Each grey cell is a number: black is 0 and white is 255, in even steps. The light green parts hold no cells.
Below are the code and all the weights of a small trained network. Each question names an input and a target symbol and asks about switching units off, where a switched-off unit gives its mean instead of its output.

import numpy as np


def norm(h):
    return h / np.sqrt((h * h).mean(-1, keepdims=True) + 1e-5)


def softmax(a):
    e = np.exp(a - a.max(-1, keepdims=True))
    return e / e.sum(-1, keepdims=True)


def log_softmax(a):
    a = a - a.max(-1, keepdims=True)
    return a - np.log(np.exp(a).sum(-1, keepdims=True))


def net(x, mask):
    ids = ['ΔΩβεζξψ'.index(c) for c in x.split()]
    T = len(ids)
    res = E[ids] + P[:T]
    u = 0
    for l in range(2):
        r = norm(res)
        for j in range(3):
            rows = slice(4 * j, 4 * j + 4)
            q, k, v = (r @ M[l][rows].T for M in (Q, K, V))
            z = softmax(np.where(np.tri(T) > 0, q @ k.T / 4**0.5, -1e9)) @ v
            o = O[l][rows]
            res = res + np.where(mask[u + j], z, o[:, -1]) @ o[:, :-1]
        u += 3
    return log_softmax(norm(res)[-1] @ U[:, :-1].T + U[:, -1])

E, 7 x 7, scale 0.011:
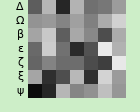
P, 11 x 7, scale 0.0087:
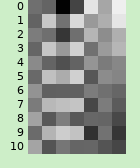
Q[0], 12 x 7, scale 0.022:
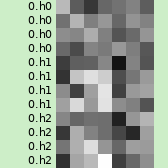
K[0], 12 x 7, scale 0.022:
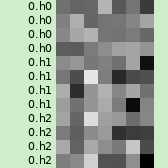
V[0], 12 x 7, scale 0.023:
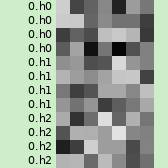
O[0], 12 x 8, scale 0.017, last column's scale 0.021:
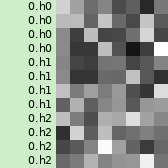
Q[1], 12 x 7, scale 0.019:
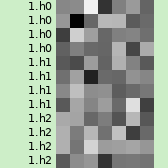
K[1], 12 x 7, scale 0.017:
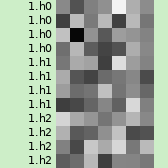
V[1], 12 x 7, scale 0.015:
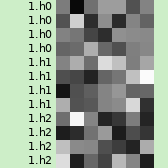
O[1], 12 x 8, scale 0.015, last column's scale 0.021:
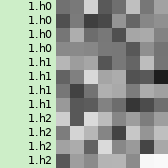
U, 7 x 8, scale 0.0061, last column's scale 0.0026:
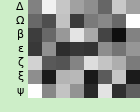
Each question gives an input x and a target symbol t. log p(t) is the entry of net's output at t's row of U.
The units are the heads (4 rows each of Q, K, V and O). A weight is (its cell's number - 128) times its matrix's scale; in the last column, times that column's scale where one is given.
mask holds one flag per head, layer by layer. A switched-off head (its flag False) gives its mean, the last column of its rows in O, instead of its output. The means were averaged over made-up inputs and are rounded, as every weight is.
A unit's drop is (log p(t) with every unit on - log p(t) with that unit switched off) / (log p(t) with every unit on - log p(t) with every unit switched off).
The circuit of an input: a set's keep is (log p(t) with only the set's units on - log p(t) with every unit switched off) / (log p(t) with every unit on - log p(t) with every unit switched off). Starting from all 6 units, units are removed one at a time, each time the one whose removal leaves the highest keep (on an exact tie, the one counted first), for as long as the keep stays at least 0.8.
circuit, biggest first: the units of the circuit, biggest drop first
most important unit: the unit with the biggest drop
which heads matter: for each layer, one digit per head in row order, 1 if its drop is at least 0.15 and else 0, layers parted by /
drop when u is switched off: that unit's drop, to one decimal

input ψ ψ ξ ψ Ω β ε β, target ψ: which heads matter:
011 / 001
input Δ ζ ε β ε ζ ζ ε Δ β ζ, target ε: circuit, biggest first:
[0.h1]
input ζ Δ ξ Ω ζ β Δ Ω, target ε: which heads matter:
110 / 001
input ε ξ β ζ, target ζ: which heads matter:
001 / 001
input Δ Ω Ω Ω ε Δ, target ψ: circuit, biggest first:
[0.h2, 1.h2]
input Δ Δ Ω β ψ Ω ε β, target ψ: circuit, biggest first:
[0.h2, 1.h2]
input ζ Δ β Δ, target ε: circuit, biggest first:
[1.h2, 0.h1, 0.h2]
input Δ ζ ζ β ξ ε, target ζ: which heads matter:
001 / 000
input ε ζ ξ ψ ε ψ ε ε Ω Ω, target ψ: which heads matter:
010 / 001
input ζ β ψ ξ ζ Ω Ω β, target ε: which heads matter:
010 / 001
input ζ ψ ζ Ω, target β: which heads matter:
001 / 000
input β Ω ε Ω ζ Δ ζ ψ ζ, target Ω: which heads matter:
101 / 000
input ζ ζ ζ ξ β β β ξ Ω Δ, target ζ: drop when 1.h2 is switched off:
0.2
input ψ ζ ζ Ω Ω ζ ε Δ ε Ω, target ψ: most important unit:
0.h1
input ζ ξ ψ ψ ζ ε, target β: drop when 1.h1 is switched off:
0.0
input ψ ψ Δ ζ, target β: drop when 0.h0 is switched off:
0.1
